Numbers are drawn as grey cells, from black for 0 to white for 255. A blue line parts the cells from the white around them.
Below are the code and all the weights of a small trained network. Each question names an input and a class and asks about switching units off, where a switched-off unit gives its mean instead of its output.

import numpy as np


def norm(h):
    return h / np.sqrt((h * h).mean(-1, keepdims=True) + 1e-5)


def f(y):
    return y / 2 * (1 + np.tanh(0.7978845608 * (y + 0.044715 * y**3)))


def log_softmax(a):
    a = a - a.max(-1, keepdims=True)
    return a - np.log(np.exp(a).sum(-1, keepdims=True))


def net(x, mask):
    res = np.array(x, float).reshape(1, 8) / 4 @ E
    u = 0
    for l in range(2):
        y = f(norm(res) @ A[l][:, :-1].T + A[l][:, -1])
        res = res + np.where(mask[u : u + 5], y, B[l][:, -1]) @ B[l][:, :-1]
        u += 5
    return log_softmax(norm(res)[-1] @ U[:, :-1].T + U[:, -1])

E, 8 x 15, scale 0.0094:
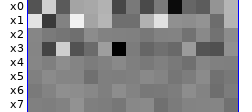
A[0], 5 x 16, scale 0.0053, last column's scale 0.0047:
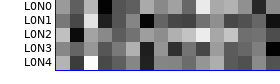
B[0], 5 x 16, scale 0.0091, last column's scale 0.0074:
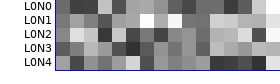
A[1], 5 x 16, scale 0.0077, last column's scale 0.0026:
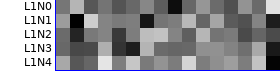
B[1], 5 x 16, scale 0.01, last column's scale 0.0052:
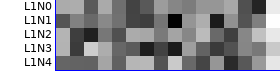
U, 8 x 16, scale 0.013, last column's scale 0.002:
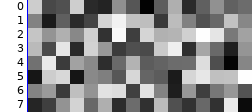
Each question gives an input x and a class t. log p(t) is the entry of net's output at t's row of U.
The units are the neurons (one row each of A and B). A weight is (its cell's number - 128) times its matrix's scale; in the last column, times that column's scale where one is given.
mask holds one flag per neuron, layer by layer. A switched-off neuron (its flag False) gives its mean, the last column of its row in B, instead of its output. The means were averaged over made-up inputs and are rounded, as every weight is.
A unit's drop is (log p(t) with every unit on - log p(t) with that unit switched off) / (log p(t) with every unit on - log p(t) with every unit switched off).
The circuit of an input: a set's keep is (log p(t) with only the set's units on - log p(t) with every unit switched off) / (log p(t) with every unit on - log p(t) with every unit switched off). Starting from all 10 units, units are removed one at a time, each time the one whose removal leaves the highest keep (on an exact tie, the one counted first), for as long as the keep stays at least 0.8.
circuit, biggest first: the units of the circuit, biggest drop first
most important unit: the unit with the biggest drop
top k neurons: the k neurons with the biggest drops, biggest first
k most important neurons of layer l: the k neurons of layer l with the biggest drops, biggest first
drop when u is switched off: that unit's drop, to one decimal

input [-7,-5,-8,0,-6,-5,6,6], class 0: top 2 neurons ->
(L0N0, L1N3)
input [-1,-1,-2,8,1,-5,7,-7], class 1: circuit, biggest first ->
(L0N1)
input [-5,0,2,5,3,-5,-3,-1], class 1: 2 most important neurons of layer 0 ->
(L0N1, L0N0)
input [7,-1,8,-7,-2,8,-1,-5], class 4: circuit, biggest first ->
(L0N1, L1N0)
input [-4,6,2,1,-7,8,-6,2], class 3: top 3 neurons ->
(L0N1, L0N2, L0N4)
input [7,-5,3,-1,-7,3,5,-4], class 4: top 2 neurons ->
(L1N0, L0N1)
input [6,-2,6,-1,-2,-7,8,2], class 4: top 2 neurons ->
(L0N1, L1N0)
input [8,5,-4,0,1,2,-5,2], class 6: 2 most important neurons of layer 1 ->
(L1N4, L1N3)
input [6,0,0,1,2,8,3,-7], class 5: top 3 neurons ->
(L0N4, L0N0, L1N3)
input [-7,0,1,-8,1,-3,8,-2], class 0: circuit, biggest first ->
(L0N0, L1N3)
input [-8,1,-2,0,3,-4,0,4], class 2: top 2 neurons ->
(L0N2, L1N1)
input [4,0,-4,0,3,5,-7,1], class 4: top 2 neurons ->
(L0N1, L0N0)
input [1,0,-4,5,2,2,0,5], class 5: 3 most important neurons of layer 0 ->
(L0N1, L0N0, L0N3)
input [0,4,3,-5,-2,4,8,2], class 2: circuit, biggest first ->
(L0N0)
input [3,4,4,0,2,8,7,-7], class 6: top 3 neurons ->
(L1N4, L0N4, L0N3)
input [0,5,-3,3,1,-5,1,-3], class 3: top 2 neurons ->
(L0N0, L0N2)
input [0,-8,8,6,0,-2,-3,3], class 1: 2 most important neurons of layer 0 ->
(L0N2, L0N4)
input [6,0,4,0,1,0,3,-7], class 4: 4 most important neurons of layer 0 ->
(L0N1, L0N0, L0N4, L0N2)
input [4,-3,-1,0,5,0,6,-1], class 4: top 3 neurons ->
(L0N1, L1N0, L0N2)
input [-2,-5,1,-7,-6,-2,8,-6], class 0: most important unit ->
L1N3
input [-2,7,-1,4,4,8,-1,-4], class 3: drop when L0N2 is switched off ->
0.4
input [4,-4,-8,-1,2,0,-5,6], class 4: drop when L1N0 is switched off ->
0.2
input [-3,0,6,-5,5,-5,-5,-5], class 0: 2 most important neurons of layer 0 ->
(L0N0, L0N1)
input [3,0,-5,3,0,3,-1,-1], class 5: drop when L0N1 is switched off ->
0.8
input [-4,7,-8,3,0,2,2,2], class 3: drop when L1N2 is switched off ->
0.0
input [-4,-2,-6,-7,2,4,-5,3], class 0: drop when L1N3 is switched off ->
0.1
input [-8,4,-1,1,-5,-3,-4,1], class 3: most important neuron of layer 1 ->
(L1N1)
